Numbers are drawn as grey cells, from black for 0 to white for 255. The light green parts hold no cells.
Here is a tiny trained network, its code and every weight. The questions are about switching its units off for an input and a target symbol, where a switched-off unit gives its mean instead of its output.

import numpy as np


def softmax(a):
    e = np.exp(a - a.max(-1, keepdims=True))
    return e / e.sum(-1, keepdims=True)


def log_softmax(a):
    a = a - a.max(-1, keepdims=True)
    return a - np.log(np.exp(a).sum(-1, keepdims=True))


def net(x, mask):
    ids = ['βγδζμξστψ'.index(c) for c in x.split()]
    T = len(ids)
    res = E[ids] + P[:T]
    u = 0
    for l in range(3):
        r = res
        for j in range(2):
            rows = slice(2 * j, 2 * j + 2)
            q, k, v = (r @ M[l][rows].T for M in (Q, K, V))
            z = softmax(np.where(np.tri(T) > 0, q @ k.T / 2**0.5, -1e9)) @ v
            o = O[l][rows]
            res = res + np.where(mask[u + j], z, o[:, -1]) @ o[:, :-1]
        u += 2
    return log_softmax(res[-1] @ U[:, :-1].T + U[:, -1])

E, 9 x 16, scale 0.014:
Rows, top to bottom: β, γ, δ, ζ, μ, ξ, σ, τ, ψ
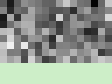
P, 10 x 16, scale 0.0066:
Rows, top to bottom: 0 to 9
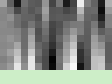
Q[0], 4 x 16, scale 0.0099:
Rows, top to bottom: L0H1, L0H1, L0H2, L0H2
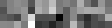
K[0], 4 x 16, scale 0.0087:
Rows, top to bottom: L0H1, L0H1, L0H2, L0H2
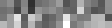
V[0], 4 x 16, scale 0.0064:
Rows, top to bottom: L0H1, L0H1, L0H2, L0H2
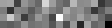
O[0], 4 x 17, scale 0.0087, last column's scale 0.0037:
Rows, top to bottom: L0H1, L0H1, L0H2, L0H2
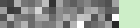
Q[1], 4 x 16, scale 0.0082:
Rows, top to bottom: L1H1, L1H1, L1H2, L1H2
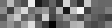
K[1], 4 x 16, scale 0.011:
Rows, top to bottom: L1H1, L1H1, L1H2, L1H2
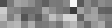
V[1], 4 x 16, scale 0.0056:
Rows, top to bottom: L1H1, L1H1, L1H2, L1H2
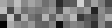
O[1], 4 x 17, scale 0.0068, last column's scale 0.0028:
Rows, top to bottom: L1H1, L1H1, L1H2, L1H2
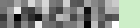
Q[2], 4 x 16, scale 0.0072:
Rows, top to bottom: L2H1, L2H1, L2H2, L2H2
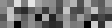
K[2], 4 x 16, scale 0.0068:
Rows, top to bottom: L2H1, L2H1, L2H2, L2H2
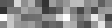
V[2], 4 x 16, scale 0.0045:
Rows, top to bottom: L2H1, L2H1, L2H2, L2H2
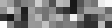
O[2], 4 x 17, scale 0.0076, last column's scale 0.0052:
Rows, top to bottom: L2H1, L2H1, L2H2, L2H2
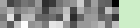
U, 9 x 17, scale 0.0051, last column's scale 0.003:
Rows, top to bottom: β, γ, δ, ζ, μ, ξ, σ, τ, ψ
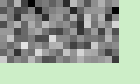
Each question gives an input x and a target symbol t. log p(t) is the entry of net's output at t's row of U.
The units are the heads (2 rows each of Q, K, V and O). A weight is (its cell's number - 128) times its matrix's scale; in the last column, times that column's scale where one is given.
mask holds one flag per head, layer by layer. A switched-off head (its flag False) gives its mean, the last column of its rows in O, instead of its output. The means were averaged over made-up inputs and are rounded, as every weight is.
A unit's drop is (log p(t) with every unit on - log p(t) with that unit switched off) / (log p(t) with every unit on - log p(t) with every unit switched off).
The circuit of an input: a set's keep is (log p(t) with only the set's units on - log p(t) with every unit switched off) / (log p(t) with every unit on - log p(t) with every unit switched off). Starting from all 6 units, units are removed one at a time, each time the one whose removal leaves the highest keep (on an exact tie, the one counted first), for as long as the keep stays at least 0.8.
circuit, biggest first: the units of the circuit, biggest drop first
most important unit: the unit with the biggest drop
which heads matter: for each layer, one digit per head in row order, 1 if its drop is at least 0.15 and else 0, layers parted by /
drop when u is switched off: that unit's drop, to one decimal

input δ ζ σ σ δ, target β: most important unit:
L2H2
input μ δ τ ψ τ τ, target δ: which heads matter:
01 / 10 / 00
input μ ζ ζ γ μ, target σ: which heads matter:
00 / 00 / 01
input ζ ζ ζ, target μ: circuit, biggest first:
L2H2, L1H2
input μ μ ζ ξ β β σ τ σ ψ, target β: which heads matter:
11 / 10 / 10
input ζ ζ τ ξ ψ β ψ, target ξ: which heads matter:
10 / 10 / 00
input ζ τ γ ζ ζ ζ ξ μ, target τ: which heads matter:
01 / 01 / 00
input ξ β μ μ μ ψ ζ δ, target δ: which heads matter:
01 / 10 / 00
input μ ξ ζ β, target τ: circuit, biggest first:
L0H2, L1H2, L0H1
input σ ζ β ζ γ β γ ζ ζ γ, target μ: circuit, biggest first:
L2H2, L1H2
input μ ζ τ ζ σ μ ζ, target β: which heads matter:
00 / 01 / 01
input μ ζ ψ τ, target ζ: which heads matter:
01 / 00 / 10
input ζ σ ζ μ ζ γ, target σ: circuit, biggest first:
L1H2, L2H2, L0H2
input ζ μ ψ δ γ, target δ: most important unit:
L1H1
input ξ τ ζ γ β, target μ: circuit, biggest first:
L0H2, L0H1, L2H2
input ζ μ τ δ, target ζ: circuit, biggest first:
L1H2, L0H1, L2H1
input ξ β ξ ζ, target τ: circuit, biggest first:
L0H2, L1H2
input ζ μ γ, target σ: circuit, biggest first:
L2H2, L0H2
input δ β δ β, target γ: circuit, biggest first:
L1H2, L2H2
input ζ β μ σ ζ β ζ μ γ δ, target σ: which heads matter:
00 / 01 / 01
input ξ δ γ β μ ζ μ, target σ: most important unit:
L2H2
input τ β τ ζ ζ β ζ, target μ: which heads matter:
10 / 01 / 01
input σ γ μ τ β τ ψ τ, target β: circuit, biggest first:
L1H1, L2H1
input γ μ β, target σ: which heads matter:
00 / 00 / 01
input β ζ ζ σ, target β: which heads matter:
00 / 00 / 01
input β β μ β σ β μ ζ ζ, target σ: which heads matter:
00 / 01 / 01
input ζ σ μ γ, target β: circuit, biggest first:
L2H2
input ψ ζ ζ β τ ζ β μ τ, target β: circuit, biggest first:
L1H1, L0H1, L0H2, L2H2
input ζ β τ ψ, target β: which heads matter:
10 / 10 / 11
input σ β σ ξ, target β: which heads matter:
00 / 00 / 01
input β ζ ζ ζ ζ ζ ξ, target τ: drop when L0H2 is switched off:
0.8
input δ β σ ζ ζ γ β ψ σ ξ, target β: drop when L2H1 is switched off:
0.4
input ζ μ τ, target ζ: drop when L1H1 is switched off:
0.0
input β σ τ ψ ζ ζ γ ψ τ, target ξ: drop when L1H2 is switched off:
0.1
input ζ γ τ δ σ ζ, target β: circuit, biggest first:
L2H2
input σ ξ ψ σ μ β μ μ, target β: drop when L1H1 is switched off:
0.5
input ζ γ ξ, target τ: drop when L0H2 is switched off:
0.5
